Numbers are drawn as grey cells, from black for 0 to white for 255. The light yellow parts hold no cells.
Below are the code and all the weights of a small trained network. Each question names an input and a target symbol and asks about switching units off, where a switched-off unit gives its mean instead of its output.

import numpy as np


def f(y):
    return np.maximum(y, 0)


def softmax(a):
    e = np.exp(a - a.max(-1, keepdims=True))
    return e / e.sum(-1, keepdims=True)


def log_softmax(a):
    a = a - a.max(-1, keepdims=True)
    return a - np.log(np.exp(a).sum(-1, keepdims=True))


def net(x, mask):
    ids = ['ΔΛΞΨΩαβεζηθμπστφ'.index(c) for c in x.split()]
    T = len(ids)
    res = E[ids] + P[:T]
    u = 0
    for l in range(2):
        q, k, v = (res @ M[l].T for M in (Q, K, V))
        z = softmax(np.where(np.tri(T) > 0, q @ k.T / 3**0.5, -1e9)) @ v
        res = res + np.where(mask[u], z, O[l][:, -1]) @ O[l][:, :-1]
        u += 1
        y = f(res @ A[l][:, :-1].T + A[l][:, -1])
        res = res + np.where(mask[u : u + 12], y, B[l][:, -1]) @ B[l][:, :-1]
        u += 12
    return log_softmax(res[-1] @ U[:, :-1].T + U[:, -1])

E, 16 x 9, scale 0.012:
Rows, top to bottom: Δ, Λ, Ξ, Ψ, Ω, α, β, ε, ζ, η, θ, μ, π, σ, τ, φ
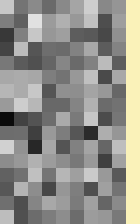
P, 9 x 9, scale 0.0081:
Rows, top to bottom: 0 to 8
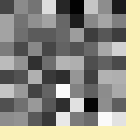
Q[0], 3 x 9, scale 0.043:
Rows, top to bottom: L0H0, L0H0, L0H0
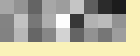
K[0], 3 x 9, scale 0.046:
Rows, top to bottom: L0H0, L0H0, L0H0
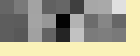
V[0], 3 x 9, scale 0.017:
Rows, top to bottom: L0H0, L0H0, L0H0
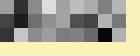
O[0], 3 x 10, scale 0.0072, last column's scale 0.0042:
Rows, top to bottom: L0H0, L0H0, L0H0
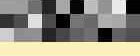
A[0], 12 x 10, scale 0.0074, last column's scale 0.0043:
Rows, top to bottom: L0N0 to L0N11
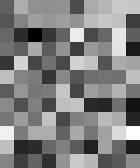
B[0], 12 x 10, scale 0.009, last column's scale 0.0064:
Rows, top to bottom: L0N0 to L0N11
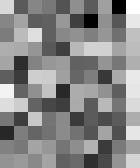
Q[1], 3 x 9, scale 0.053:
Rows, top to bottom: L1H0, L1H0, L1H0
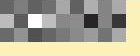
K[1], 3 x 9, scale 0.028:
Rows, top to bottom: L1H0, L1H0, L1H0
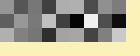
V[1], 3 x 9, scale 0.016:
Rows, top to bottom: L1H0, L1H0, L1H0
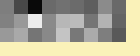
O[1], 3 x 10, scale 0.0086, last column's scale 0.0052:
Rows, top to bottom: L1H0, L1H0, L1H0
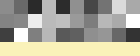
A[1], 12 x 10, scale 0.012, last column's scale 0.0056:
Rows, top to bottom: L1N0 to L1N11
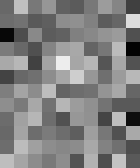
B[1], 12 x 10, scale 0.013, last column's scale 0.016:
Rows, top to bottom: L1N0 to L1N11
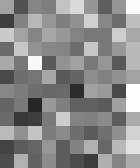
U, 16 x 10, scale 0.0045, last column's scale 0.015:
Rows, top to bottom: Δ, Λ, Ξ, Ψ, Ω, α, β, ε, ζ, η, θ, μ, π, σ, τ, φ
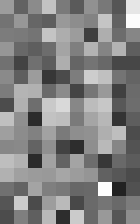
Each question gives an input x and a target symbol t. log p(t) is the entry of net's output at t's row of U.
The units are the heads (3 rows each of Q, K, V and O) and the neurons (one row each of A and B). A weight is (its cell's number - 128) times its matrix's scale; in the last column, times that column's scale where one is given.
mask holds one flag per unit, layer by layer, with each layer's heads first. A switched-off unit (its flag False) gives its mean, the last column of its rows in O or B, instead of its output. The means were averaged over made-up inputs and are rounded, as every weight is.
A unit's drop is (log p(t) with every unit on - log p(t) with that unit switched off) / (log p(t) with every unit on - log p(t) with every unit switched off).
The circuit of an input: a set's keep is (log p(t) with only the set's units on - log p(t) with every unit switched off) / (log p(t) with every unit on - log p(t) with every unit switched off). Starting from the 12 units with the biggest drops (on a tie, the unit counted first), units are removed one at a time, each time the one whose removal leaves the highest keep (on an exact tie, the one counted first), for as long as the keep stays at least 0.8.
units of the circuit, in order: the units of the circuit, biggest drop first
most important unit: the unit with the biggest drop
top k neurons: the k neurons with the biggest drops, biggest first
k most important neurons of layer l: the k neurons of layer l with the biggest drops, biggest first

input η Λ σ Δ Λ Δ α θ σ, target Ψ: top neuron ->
[L1N3]
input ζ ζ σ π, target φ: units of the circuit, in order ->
[L0H0 L1N6]
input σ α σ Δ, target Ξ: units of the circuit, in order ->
[L0H0 L1H0]
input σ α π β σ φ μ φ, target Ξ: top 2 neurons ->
[L1N6 L1N11]
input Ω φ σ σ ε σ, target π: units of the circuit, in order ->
[L0H0 L1N4 L1N3 L1H0]
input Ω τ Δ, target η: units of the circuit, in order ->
[L0H0 L1H0 L1N6]
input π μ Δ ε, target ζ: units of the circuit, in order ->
[L0H0 L0N0 L1N10]
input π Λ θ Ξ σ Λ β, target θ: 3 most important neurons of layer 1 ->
[L1N11 L1N0 L1N4]
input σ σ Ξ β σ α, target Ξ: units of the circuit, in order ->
[L0H0 L1H0]
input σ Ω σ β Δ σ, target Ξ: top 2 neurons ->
[L1N6 L0N0]
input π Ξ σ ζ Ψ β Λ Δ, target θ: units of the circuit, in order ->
[L0H0 L1N11]
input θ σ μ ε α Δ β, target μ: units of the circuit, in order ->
[L1H0 L0N2]
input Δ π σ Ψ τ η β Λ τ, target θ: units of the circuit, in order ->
[L0H0 L1N11 L0N3]
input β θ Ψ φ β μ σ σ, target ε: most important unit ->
L1H0
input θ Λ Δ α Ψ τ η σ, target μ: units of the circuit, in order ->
[L1H0 L1N2 L0H0]
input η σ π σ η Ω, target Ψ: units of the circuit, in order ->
[L1H0 L0H0 L1N2]
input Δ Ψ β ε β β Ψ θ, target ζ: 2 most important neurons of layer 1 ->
[L1N6 L1N8]
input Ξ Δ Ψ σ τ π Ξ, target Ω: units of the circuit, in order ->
[L1H0 L0H0]
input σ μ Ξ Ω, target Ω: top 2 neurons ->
[L1N8 L0N0]
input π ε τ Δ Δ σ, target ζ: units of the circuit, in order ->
[L0H0 L0N0 L0N6]
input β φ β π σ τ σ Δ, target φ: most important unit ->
L1N10
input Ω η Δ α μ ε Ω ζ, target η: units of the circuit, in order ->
[L0H0 L1N2]
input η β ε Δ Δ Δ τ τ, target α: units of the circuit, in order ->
[L0H0 L0N3]
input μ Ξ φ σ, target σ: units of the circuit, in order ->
[L0H0 L0N0 L1N7]
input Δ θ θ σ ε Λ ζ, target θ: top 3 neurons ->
[L1N11 L1N6 L0N6]
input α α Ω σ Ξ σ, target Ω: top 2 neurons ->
[L1N8 L0N5]
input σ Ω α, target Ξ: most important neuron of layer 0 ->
[L0N1]
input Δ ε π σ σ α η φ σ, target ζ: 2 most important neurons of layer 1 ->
[L1N0 L1N6]
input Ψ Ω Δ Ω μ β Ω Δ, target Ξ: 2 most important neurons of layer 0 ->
[L0N1 L0N9]
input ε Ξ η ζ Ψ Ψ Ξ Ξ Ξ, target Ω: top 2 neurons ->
[L1N8 L1N0]
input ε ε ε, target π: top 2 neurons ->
[L1N0 L1N4]
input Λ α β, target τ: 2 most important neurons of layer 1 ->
[L1N7 L1N11]
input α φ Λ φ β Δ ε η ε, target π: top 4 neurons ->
[L1N0 L1N9 L1N2 L1N7]
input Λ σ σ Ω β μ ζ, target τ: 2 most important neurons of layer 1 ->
[L1N7 L1N11]
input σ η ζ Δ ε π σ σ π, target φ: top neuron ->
[L1N5]
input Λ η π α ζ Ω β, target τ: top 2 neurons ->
[L1N7 L0N3]
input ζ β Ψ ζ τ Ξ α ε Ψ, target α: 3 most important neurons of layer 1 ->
[L1N1 L1N4 L1N7]
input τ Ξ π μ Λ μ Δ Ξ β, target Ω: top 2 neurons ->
[L1N8 L0N5]
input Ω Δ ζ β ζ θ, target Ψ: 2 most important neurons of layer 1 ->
[L1N8 L1N3]
